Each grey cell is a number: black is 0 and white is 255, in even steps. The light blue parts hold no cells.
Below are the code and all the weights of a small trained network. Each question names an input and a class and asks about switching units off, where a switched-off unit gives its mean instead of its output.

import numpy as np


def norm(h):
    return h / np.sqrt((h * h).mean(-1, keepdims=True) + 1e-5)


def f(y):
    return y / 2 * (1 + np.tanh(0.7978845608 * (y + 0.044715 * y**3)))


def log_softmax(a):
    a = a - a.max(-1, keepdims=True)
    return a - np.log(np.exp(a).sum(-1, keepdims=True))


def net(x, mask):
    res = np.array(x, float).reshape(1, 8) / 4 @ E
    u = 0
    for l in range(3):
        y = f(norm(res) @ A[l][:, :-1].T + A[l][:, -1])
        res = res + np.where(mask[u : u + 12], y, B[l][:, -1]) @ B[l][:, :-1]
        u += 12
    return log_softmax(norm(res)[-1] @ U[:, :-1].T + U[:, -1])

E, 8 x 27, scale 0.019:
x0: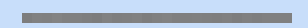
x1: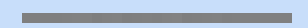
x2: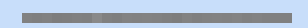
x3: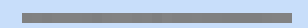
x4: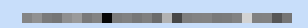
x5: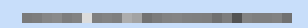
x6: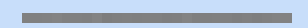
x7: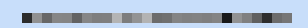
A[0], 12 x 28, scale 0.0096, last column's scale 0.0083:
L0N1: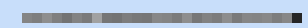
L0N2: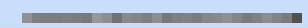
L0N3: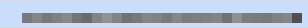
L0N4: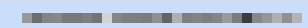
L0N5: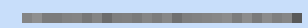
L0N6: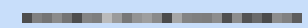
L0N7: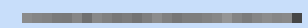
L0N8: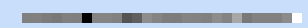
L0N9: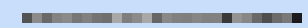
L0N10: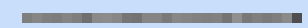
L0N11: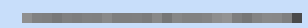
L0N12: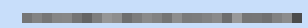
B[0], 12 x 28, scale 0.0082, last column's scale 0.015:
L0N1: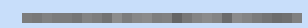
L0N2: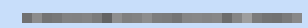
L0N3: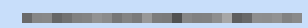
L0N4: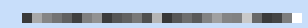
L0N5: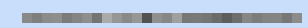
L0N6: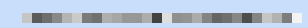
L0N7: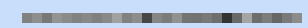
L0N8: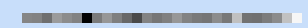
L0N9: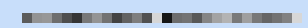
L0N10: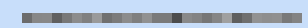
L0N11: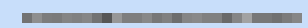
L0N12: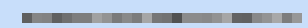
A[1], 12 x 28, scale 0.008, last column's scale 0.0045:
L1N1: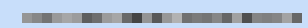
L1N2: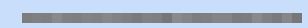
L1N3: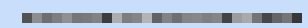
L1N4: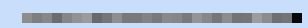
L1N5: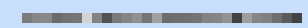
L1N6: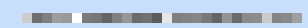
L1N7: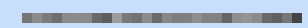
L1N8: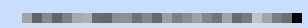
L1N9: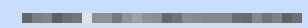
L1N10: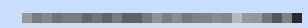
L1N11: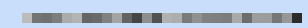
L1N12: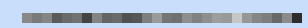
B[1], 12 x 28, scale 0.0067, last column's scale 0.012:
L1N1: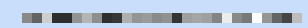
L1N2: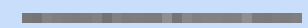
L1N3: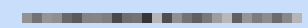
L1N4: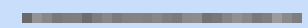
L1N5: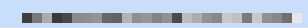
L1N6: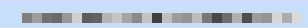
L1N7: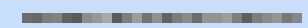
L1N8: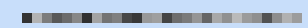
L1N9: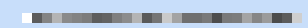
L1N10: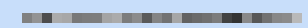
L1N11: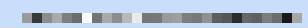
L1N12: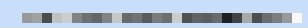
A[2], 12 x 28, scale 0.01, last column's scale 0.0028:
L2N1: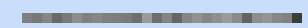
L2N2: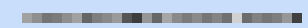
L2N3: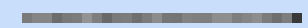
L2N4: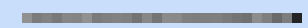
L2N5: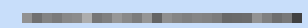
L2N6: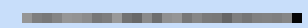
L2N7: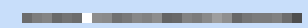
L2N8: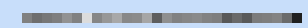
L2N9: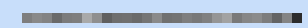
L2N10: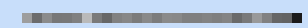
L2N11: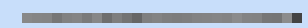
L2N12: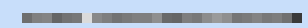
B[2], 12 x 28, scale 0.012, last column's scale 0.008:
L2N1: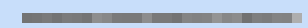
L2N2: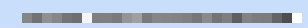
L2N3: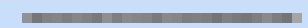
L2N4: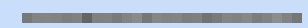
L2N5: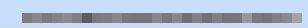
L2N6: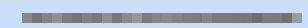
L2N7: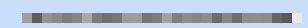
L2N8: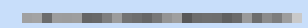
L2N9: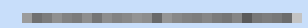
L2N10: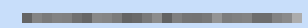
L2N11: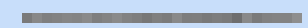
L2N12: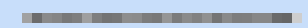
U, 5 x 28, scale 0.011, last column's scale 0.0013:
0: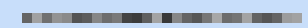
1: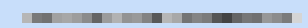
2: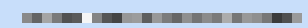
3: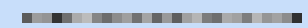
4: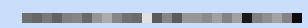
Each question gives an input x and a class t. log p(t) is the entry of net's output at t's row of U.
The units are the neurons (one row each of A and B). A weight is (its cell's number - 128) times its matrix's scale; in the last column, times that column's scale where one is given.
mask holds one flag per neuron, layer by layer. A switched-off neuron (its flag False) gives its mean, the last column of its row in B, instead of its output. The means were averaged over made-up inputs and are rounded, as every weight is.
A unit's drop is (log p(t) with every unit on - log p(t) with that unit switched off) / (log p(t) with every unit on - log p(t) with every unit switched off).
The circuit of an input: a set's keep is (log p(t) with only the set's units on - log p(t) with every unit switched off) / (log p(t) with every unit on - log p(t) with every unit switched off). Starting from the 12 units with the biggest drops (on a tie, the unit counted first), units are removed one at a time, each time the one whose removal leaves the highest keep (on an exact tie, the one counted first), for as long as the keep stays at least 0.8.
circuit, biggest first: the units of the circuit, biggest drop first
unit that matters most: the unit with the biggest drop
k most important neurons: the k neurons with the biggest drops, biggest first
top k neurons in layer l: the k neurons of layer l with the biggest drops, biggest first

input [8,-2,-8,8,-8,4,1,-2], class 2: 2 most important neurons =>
(L0N4, L0N8)
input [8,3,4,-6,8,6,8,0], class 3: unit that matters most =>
L0N4
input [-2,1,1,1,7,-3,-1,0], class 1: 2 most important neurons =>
(L0N4, L0N9)
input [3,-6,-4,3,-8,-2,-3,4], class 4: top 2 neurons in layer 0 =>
(L0N6, L0N4)
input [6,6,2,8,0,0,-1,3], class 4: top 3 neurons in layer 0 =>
(L0N6, L0N4, L0N9)
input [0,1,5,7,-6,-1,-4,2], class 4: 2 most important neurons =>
(L0N6, L0N4)
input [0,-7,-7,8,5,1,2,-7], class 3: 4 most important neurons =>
(L0N8, L0N6, L1N8, L1N12)
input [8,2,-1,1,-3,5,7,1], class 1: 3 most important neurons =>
(L0N6, L0N9, L0N8)
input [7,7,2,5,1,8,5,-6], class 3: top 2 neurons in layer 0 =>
(L0N9, L0N4)
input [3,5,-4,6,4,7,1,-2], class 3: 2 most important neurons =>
(L0N4, L0N9)
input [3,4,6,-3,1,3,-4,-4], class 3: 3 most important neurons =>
(L0N8, L0N9, L0N4)
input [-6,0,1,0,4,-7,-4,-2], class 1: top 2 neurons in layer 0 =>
(L0N4, L0N9)
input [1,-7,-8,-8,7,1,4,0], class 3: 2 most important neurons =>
(L0N8, L0N4)
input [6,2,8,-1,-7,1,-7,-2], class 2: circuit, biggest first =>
(L0N8)
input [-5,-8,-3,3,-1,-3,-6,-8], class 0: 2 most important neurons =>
(L0N6, L0N4)
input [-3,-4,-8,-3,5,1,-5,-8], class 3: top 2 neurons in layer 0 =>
(L0N8, L0N6)
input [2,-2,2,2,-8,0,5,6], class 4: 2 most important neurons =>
(L0N6, L1N12)
